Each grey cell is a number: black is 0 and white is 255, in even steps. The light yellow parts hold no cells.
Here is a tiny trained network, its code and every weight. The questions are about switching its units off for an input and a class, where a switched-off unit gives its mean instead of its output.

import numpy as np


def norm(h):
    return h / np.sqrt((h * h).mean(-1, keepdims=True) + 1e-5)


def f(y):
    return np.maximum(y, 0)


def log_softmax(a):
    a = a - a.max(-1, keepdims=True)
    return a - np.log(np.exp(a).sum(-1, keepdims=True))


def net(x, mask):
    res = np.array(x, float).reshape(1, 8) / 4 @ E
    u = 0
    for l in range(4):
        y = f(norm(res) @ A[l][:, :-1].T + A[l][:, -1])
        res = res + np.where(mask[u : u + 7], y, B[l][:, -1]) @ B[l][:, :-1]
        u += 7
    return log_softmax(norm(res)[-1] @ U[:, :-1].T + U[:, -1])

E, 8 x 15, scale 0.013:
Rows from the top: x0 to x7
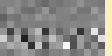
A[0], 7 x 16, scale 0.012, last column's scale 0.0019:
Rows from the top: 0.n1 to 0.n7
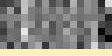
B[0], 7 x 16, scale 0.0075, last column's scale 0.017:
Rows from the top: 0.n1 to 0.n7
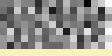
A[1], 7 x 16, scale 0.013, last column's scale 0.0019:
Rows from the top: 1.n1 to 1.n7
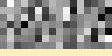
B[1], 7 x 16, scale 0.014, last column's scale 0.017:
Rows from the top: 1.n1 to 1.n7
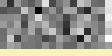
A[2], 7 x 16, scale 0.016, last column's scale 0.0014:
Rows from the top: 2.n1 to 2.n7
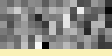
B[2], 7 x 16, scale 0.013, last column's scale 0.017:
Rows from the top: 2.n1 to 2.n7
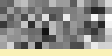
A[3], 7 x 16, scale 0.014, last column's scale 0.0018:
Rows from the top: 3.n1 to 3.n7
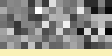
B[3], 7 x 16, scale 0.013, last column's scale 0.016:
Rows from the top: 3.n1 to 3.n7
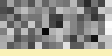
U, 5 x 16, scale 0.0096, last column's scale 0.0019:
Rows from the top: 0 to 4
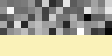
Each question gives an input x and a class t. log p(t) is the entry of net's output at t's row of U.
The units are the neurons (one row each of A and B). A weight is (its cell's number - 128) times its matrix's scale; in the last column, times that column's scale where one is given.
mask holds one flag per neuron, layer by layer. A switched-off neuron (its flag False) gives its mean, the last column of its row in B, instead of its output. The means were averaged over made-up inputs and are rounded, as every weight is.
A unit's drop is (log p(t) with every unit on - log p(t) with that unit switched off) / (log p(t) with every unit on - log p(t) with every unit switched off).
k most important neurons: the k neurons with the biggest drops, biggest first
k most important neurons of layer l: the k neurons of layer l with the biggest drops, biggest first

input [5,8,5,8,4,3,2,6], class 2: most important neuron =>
[0.n5]
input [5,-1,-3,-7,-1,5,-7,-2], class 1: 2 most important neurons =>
[0.n7 1.n6]
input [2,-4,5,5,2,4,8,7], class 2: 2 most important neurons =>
[1.n2 2.n4]
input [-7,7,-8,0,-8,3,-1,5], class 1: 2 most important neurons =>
[1.n6 0.n1]
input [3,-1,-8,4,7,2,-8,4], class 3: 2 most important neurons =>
[1.n4 1.n2]
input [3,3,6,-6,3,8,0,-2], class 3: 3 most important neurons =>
[1.n4 0.n1 2.n4]
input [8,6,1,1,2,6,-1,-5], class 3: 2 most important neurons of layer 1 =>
[1.n4 1.n6]
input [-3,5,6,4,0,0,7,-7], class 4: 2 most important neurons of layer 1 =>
[1.n3 1.n6]
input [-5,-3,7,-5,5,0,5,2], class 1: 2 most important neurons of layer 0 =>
[0.n1 0.n4]
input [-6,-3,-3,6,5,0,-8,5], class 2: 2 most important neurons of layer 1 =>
[1.n3 1.n1]
